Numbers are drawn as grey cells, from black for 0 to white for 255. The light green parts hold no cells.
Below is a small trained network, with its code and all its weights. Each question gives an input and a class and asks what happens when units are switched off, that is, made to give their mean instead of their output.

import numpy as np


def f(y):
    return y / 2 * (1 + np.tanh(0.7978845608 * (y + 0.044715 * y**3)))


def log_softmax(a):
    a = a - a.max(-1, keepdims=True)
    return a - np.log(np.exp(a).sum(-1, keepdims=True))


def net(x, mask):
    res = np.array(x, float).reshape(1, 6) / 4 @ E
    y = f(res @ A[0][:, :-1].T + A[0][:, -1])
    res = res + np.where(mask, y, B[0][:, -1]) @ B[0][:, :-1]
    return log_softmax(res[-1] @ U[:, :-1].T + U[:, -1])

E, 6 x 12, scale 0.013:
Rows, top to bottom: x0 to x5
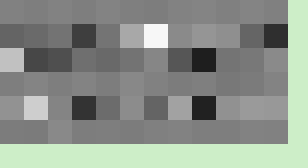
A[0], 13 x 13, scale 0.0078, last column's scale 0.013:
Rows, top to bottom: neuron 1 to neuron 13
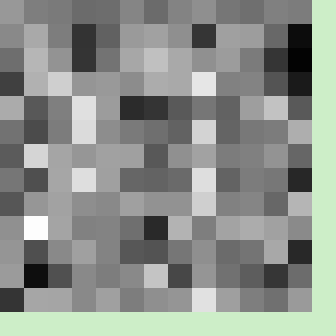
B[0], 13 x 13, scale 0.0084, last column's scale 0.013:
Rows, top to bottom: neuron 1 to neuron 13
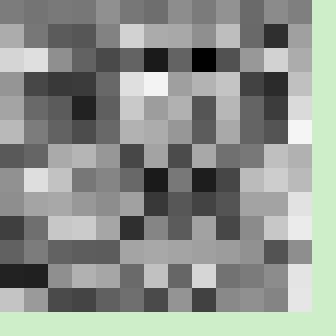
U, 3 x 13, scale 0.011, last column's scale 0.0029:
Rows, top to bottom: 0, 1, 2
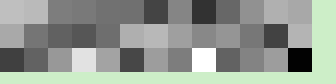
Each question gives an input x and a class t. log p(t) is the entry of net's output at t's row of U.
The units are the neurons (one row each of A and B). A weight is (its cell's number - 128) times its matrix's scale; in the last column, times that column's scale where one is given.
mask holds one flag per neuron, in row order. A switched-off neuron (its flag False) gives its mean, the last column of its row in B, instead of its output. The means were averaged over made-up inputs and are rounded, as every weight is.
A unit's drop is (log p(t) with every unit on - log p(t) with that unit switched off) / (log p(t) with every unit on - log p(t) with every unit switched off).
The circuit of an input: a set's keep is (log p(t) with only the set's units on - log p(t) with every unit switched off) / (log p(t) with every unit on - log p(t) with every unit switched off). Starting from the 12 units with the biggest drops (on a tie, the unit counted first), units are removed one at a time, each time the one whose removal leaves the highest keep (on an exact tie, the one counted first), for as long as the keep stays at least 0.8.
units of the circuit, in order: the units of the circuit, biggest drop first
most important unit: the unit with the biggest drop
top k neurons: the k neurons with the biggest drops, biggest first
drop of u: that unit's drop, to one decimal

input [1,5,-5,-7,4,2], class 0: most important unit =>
neuron 3
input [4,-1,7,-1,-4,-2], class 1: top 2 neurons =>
neuron 10; neuron 5
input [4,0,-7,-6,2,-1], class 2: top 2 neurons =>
neuron 10; neuron 7
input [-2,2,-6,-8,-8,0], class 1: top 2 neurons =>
neuron 4; neuron 6
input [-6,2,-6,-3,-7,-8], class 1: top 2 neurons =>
neuron 4; neuron 6
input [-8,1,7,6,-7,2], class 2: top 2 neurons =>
neuron 12; neuron 13
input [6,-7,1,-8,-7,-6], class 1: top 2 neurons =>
neuron 5; neuron 6
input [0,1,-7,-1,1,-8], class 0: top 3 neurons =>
neuron 13; neuron 9; neuron 12
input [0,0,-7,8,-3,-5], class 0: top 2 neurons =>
neuron 9; neuron 8
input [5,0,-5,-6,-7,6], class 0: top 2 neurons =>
neuron 8; neuron 9
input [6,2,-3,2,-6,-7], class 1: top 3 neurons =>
neuron 4; neuron 6; neuron 3
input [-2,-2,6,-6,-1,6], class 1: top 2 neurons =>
neuron 8; neuron 9
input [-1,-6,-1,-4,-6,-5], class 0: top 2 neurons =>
neuron 8; neuron 4
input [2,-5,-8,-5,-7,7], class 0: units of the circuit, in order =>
neuron 8
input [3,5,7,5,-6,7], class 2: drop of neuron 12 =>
0.5
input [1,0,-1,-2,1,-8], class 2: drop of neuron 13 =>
0.5
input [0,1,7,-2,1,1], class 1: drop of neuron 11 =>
-0.1
